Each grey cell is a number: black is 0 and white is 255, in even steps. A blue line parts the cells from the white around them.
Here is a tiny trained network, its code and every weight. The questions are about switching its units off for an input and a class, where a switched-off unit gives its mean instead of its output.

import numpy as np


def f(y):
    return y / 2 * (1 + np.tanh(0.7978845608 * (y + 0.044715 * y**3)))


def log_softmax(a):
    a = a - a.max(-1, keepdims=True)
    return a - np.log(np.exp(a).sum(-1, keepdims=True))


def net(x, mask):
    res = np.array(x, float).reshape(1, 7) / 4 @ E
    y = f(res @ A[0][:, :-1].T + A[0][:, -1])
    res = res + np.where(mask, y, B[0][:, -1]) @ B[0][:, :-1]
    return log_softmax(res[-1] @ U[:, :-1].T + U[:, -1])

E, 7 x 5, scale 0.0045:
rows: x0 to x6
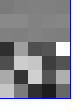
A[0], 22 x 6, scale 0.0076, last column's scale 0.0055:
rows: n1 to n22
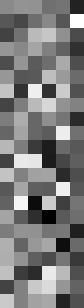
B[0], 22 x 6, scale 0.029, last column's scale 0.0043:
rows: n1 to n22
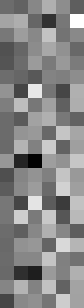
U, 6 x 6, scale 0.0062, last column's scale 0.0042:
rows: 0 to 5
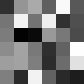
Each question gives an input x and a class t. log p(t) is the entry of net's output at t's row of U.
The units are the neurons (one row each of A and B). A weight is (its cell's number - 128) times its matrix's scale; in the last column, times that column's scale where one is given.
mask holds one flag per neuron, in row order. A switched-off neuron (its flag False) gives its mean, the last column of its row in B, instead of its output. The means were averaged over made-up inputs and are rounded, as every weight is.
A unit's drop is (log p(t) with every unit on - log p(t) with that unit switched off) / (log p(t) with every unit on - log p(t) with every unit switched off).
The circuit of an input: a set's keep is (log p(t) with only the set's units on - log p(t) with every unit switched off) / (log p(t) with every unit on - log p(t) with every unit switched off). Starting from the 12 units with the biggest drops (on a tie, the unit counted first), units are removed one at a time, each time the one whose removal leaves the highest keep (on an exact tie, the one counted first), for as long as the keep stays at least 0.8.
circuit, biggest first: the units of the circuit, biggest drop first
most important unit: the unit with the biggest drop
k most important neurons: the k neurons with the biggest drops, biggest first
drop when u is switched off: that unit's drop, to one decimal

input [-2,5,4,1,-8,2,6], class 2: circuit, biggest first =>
(n20)
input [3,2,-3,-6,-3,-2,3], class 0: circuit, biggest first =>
(n18; n22)
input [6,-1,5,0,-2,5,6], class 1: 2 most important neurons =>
(n16; n11)
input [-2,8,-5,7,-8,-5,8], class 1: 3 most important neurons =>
(n16; n11; n12)
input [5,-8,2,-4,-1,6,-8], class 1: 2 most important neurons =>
(n21; n8)
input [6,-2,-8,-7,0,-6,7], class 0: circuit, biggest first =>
(n18; n22)
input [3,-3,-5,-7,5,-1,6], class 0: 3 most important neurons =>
(n18; n22; n13)
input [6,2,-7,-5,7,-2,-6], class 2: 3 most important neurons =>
(n12; n16; n11)
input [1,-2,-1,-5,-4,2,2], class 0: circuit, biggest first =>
(n18; n22)
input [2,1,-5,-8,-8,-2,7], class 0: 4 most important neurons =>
(n18; n22; n13; n12)
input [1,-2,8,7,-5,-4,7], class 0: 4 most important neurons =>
(n14; n10; n5; n8)
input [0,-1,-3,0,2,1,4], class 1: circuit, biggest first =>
(n16; n11)
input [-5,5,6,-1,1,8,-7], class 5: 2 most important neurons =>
(n7; n16)
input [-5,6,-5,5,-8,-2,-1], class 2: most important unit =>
n20
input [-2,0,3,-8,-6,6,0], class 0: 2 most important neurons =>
(n18; n22)
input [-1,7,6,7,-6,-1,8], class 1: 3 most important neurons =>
(n16; n11; n18)
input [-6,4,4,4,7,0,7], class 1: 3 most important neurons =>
(n16; n11; n20)
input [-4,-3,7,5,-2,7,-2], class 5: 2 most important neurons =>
(n7; n18)
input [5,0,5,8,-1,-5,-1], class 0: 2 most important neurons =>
(n14; n10)
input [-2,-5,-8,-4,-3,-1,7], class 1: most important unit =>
n16
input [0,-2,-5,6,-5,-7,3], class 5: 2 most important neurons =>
(n15; n18)
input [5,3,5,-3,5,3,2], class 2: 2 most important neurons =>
(n12; n15)
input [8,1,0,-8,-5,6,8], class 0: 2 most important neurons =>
(n18; n22)
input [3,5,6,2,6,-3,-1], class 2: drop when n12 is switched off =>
1.0
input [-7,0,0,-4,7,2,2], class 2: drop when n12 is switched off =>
1.0
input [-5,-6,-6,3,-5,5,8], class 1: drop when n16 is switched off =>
0.4
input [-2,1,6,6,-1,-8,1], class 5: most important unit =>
n15
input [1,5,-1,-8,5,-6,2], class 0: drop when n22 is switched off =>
0.2
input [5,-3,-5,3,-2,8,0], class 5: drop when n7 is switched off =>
1.0
